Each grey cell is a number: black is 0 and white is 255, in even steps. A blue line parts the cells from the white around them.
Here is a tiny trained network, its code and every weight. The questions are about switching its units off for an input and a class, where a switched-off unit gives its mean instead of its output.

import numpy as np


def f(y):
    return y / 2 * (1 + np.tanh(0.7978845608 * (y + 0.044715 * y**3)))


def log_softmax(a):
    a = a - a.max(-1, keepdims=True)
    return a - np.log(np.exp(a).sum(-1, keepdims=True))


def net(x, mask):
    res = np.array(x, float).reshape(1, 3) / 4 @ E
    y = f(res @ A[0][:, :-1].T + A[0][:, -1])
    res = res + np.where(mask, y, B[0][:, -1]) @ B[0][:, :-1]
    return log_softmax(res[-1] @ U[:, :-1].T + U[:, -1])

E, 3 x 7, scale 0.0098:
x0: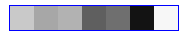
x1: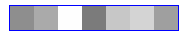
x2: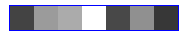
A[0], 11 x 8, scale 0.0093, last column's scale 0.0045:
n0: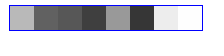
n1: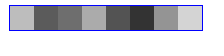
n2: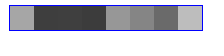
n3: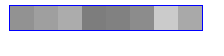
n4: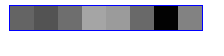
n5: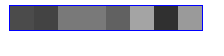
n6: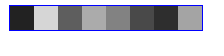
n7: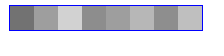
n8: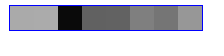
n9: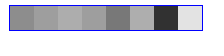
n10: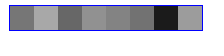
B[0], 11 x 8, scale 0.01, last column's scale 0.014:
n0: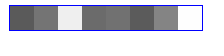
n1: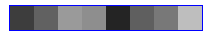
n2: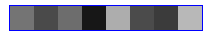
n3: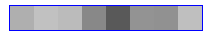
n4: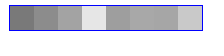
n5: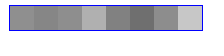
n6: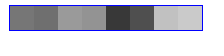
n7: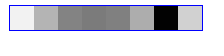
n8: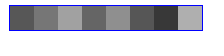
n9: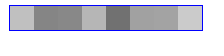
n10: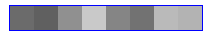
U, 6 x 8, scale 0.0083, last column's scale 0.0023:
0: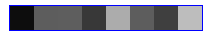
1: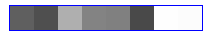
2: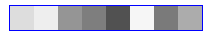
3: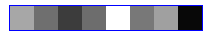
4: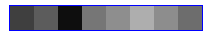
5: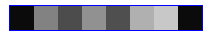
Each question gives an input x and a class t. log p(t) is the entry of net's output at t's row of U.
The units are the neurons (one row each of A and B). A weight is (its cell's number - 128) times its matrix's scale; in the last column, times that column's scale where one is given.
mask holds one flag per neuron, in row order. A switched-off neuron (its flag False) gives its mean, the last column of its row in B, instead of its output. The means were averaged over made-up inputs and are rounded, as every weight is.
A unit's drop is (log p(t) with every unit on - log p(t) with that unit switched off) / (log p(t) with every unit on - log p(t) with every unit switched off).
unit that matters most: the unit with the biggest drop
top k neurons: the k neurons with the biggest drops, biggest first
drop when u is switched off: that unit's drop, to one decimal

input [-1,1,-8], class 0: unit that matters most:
n2
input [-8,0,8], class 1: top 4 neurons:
(n6, n10, n5, n3)
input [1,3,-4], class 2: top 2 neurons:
(n6, n10)
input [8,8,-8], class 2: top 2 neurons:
(n3, n7)
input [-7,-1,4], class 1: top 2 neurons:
(n6, n10)
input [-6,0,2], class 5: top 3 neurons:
(n0, n7, n3)
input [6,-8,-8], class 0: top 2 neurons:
(n2, n8)
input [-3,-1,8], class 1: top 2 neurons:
(n6, n10)
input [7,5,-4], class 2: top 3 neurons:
(n3, n7, n6)
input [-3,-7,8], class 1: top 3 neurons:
(n6, n10, n5)
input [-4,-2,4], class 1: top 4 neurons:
(n6, n7, n10, n5)
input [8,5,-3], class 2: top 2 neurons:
(n3, n7)
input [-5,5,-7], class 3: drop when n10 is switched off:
-0.1
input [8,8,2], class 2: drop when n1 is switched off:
0.0
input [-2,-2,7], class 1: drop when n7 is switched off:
0.1
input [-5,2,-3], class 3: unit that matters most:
n3
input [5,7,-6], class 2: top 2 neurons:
(n7, n3)
